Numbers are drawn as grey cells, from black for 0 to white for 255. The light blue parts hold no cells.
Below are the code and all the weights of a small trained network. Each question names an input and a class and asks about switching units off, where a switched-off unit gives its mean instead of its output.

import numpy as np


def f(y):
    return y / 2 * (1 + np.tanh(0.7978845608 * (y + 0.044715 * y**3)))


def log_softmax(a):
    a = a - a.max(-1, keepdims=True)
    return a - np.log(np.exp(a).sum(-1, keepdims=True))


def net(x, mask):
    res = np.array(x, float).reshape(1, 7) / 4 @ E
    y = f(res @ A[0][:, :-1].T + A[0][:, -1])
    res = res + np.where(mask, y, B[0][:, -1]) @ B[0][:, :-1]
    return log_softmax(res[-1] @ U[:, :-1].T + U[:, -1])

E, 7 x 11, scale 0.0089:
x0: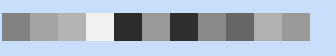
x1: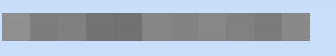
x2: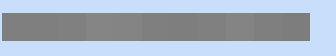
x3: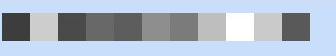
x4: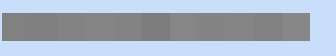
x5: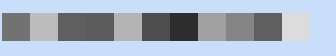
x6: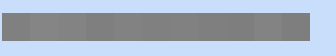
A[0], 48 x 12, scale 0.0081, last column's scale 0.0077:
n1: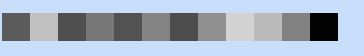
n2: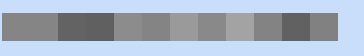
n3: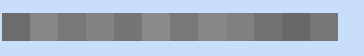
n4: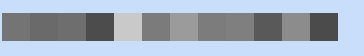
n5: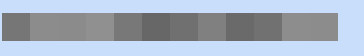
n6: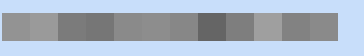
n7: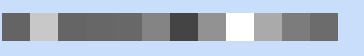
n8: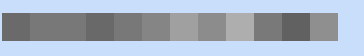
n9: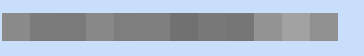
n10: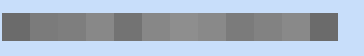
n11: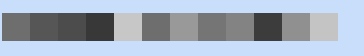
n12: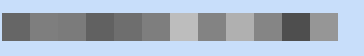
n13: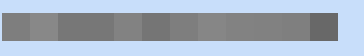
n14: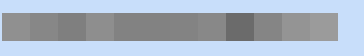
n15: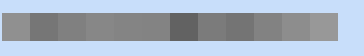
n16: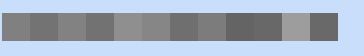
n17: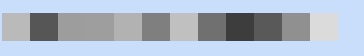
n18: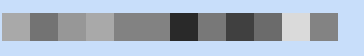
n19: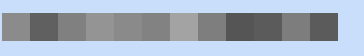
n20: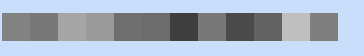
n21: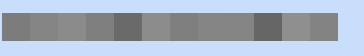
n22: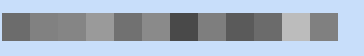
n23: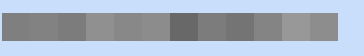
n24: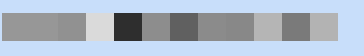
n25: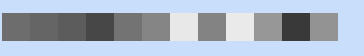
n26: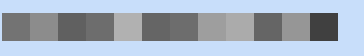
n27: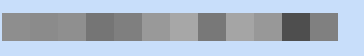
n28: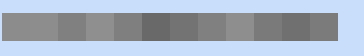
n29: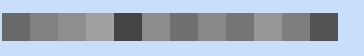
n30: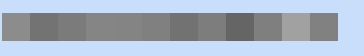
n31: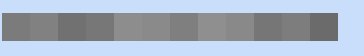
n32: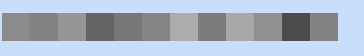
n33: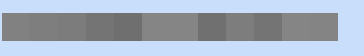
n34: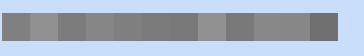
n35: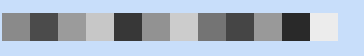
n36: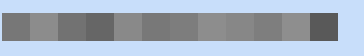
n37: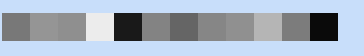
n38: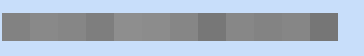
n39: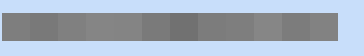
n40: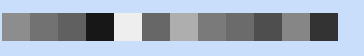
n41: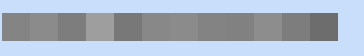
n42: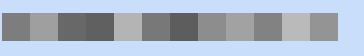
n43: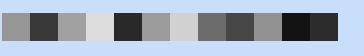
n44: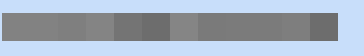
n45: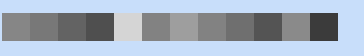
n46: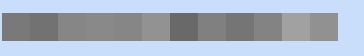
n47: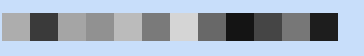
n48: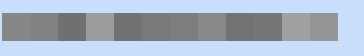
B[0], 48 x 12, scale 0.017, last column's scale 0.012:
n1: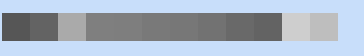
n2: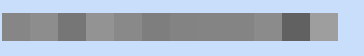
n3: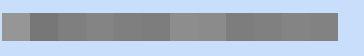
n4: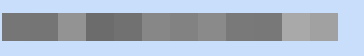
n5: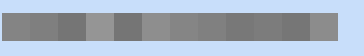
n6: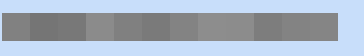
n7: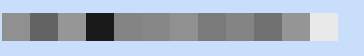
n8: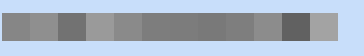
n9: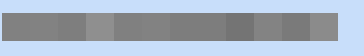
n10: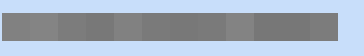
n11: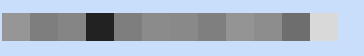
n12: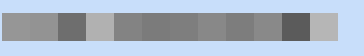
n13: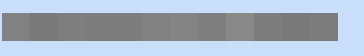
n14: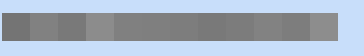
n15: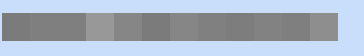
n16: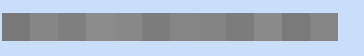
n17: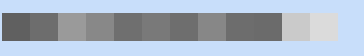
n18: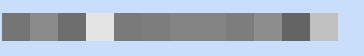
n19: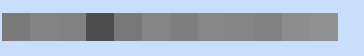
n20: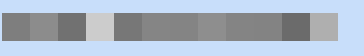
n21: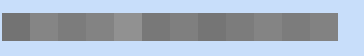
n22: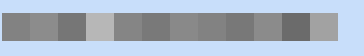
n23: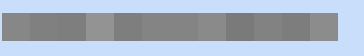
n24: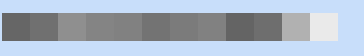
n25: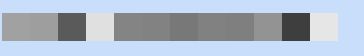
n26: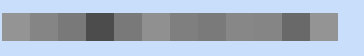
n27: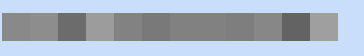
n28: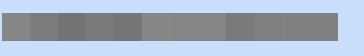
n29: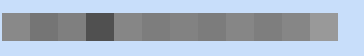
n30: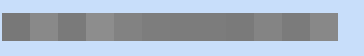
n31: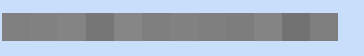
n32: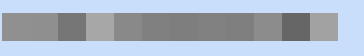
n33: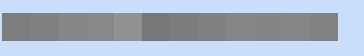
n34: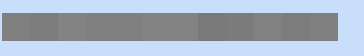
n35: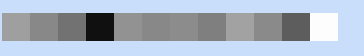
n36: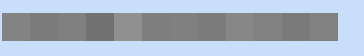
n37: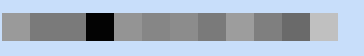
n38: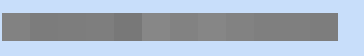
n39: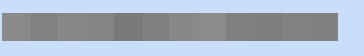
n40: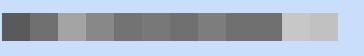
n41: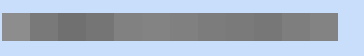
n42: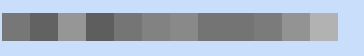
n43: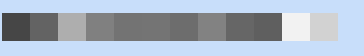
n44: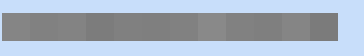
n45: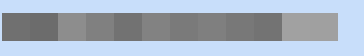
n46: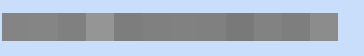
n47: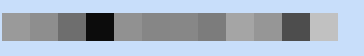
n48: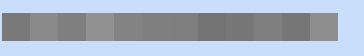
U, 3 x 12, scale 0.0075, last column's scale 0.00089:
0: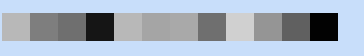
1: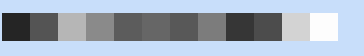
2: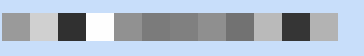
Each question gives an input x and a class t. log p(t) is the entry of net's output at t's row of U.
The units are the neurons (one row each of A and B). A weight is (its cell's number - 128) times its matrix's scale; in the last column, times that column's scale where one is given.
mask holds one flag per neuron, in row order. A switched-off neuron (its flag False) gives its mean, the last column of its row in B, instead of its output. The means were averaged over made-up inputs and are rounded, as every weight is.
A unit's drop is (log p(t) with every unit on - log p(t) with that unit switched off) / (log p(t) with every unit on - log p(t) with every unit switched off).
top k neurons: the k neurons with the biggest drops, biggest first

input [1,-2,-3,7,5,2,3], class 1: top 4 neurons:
n1; n35; n47; n11
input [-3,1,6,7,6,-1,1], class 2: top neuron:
n25
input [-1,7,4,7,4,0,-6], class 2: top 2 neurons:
n25; n35
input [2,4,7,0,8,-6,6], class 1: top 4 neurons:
n43; n47; n11; n7
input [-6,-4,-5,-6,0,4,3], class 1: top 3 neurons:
n40; n17; n35
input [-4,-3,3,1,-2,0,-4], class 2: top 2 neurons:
n35; n7
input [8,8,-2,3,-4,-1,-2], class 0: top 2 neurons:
n37; n17
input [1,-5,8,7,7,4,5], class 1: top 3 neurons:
n1; n35; n47
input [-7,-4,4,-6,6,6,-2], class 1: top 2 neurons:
n40; n17
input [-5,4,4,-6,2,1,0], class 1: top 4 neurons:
n17; n40; n35; n37
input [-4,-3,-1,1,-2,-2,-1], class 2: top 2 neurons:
n7; n25
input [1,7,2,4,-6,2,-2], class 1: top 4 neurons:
n35; n47; n37; n11
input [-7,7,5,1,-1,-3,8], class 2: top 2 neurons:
n25; n7
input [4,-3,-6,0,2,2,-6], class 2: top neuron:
n43
